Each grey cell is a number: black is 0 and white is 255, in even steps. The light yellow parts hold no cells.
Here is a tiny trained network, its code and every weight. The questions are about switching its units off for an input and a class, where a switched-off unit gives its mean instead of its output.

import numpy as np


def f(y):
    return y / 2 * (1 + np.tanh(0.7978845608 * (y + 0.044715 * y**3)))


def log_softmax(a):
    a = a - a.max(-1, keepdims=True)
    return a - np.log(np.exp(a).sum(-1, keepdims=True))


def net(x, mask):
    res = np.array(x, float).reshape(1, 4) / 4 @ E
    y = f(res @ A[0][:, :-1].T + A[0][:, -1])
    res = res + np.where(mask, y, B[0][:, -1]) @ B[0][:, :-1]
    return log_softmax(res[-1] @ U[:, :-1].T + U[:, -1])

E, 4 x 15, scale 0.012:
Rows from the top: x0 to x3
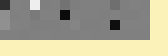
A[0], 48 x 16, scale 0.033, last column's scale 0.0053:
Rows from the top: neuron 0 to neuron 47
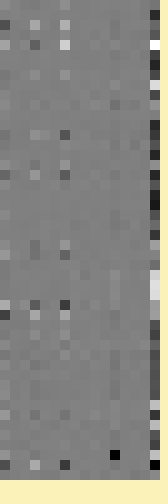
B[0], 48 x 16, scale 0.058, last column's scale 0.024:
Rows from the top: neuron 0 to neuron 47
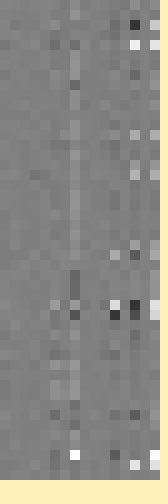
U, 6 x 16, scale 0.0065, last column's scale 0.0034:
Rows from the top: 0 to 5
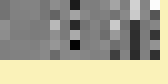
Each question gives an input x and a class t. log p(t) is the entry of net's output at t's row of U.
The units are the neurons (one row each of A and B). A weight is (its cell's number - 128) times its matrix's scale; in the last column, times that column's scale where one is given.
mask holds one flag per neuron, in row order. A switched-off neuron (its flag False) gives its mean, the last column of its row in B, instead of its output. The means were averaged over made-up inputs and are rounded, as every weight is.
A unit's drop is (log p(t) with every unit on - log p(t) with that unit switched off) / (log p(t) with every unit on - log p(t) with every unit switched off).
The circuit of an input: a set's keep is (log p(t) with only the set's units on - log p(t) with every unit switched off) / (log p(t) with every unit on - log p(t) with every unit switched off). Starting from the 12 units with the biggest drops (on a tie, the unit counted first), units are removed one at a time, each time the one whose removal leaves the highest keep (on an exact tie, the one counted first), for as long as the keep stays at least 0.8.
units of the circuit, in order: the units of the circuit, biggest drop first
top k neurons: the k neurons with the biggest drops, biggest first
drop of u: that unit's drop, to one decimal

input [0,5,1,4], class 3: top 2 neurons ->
(neuron 4; neuron 30)
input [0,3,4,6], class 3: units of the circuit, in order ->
(neuron 4)
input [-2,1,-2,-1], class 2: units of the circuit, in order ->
(neuron 45; neuron 46)
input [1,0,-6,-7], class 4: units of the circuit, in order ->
(neuron 4; neuron 45)
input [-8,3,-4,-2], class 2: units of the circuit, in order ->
(neuron 45; neuron 30)
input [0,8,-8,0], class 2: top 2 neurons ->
(neuron 30; neuron 4)
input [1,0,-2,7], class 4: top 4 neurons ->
(neuron 45; neuron 4; neuron 46; neuron 30)
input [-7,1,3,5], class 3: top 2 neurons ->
(neuron 30; neuron 46)
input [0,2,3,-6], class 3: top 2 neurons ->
(neuron 4; neuron 46)
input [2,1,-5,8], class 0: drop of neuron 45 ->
0.8
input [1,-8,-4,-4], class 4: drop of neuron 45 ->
0.4
